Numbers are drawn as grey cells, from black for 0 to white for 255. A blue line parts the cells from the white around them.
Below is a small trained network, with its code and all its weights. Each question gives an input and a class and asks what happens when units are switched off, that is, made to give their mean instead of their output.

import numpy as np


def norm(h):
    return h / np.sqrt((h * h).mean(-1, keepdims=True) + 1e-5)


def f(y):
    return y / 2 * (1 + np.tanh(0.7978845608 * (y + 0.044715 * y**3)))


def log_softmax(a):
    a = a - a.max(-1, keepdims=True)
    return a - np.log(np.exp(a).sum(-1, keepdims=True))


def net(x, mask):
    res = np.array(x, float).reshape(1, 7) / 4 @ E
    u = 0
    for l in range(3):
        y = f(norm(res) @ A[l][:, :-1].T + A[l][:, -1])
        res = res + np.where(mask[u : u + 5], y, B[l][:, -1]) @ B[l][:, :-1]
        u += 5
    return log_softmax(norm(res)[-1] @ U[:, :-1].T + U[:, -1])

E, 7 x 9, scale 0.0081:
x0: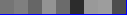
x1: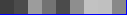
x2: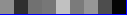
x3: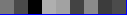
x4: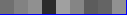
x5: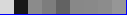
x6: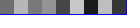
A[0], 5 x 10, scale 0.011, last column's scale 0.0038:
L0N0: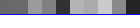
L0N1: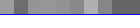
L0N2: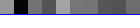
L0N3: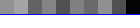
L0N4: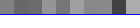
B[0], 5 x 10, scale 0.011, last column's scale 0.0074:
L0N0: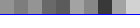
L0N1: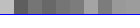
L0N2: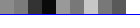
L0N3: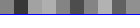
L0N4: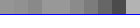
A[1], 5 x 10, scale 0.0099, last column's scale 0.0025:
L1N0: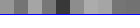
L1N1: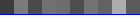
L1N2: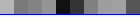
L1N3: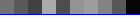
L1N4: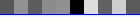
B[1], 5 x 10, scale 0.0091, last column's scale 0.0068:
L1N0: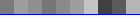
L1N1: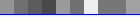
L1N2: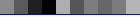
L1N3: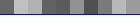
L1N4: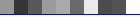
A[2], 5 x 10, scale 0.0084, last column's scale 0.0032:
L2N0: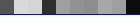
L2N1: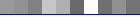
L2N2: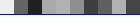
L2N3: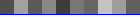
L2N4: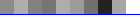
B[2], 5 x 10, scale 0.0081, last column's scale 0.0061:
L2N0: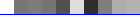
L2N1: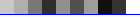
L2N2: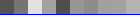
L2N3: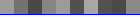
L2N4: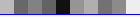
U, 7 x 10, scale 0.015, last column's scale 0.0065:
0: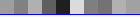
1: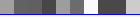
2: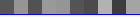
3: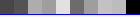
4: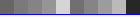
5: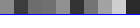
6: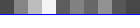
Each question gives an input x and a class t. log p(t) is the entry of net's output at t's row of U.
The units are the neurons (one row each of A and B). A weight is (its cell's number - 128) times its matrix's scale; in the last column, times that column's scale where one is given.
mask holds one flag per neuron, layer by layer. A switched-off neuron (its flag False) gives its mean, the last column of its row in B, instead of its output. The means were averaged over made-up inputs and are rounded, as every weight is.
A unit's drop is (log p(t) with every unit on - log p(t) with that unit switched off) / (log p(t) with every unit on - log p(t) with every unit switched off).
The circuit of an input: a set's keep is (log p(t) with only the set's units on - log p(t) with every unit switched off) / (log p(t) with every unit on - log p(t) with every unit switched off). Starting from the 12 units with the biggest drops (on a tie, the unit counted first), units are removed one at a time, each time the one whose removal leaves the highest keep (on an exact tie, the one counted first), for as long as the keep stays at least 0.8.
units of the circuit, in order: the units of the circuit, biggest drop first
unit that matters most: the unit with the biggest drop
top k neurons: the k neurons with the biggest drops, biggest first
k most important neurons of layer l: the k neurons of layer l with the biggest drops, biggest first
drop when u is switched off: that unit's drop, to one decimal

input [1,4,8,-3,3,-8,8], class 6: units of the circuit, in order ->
(L0N2, L2N1)
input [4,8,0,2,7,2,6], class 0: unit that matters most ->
L1N4
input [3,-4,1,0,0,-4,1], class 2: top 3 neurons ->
(L0N2, L1N4, L0N0)
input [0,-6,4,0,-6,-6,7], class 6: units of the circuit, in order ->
(L0N2, L1N2)
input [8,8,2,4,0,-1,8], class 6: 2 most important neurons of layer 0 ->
(L0N4, L0N2)
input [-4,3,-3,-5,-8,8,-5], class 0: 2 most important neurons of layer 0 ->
(L0N0, L0N2)
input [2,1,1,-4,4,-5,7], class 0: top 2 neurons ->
(L2N0, L1N4)
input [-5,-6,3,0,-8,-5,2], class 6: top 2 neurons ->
(L0N2, L1N4)
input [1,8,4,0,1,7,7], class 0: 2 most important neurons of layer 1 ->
(L1N4, L1N3)
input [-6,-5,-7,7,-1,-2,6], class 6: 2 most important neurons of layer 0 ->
(L0N2, L0N0)
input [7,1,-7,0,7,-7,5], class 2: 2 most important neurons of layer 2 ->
(L2N3, L2N4)
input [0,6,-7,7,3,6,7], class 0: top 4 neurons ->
(L0N0, L0N2, L2N1, L1N4)
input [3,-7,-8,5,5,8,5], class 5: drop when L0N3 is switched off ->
0.1
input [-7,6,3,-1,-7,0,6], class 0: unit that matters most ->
L0N0
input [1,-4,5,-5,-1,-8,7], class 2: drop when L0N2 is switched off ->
-0.1
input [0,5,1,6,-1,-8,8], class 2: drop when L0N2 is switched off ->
-0.1
